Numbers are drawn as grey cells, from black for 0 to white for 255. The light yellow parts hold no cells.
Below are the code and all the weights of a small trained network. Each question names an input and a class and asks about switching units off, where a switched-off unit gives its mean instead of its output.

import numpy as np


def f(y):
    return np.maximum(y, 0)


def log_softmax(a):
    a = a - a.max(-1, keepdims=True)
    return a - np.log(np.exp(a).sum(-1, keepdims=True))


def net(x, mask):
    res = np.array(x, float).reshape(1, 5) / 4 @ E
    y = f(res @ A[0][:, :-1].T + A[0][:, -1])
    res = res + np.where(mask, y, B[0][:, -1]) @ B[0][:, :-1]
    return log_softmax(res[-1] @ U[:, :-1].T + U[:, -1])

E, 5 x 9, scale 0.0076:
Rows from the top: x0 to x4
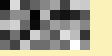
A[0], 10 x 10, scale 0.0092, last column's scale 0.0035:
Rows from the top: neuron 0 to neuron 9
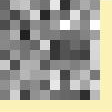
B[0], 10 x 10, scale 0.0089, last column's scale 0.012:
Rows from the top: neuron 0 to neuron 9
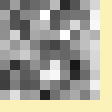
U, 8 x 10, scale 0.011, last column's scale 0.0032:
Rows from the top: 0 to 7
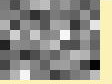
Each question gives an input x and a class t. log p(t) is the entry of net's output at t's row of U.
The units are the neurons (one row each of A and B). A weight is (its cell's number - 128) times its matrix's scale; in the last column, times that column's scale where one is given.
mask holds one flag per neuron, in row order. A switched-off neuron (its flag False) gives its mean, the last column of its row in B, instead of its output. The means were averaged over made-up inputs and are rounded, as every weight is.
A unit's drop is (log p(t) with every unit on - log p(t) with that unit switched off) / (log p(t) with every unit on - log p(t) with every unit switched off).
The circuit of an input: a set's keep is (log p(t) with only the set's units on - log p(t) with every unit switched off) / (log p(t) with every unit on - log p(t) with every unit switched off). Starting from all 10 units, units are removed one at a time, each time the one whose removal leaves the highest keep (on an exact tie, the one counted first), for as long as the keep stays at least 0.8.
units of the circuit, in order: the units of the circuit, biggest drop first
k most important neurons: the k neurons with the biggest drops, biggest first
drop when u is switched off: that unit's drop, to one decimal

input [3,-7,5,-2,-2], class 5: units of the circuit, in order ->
(neuron 8)
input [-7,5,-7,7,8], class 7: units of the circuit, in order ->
(neuron 5; neuron 4)
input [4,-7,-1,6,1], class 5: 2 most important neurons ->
(neuron 8; neuron 2)
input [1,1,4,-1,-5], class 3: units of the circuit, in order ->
(neuron 3; neuron 9)
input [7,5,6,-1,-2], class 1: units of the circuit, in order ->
(neuron 2; neuron 1; neuron 9)
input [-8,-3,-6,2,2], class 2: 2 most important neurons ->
(neuron 6; neuron 8)
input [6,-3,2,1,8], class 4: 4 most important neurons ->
(neuron 7; neuron 0; neuron 4; neuron 9)
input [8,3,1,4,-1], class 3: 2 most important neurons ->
(neuron 3; neuron 9)
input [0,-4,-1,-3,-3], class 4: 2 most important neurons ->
(neuron 4; neuron 9)
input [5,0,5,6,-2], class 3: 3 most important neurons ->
(neuron 3; neuron 9; neuron 0)
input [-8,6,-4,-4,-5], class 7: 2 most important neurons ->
(neuron 4; neuron 5)
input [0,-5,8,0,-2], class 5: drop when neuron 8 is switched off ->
0.2
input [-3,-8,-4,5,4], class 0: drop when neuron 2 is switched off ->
0.0
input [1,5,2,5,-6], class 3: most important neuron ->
(neuron 3)
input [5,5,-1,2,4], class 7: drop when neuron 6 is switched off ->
0.1
